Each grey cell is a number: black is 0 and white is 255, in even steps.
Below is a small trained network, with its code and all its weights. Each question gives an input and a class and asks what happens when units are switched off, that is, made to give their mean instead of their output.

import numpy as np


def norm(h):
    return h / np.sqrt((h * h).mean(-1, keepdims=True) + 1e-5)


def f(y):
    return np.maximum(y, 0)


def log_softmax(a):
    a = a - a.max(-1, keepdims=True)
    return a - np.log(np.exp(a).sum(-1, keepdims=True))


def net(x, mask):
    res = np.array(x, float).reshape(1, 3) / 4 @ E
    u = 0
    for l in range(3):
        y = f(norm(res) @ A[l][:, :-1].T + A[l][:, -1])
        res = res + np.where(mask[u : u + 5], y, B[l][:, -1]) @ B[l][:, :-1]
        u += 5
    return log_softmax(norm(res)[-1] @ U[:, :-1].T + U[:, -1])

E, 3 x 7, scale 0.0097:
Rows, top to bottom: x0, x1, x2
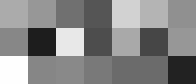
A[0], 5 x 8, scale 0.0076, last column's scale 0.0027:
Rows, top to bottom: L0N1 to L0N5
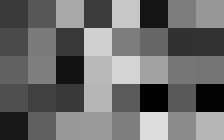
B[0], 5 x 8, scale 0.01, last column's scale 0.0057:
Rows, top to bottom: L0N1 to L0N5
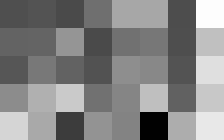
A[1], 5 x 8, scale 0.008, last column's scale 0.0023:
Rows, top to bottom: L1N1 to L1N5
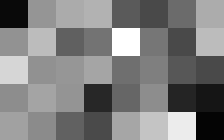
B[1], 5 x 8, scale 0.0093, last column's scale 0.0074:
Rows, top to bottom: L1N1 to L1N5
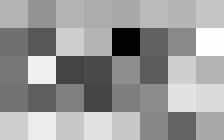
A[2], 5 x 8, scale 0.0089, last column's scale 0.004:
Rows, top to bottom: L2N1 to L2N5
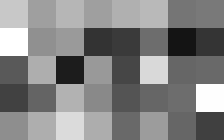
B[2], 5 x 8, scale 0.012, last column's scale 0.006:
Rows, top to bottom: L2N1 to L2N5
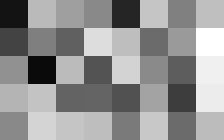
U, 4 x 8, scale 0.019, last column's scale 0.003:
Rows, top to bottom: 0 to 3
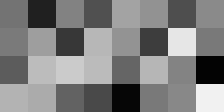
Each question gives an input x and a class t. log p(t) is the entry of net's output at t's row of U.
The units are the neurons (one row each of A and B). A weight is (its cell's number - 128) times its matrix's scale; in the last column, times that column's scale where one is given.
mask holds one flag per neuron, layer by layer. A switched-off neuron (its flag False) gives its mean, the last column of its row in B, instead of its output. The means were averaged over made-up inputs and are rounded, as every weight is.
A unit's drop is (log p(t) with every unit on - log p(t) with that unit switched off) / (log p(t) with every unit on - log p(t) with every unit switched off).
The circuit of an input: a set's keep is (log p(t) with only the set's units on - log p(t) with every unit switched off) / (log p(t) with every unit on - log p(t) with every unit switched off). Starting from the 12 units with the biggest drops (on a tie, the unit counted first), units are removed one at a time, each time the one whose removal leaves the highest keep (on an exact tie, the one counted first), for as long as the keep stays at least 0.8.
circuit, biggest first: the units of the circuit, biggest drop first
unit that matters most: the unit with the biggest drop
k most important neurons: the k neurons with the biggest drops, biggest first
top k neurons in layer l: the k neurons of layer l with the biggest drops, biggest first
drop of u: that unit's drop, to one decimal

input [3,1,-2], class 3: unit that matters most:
L1N2
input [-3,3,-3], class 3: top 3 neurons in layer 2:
L2N4; L2N3; L2N2
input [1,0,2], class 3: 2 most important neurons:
L0N5; L2N2
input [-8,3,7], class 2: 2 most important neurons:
L0N5; L0N4
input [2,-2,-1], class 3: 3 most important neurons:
L1N2; L0N3; L0N1
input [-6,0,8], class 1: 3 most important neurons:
L2N2; L1N3; L1N2
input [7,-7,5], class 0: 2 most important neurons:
L2N3; L0N3
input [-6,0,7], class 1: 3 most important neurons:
L2N2; L1N3; L1N2
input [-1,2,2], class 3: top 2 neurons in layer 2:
L2N4; L2N3
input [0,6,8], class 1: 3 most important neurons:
L2N2; L2N3; L1N3
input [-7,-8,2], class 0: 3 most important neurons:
L2N3; L1N2; L1N5
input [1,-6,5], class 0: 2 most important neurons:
L2N3; L0N5
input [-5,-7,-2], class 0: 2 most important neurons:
L2N3; L1N2
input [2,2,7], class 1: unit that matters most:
L2N2
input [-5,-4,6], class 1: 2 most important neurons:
L2N2; L0N1
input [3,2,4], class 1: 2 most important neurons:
L2N2; L0N3
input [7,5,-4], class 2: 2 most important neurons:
L1N5; L2N3
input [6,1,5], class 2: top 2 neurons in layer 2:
L2N1; L2N5
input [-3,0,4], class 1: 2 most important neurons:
L1N2; L2N4
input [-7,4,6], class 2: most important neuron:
L0N5
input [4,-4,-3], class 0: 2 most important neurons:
L0N3; L2N3
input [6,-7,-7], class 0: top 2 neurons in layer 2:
L2N3; L2N2
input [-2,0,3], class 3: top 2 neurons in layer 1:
L1N4; L1N3
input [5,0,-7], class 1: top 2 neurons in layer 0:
L0N5; L0N4
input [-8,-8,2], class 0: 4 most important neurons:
L2N3; L1N2; L1N5; L0N2
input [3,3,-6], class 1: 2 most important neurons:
L0N5; L2N3
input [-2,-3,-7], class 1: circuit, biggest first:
L0N5
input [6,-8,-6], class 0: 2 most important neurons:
L2N3; L0N3
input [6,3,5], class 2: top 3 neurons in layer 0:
L0N5; L0N2; L0N3
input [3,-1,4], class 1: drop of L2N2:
0.2
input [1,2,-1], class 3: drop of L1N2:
0.2
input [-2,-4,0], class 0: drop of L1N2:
0.3
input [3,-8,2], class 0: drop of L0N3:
0.0
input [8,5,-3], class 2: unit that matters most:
L1N5
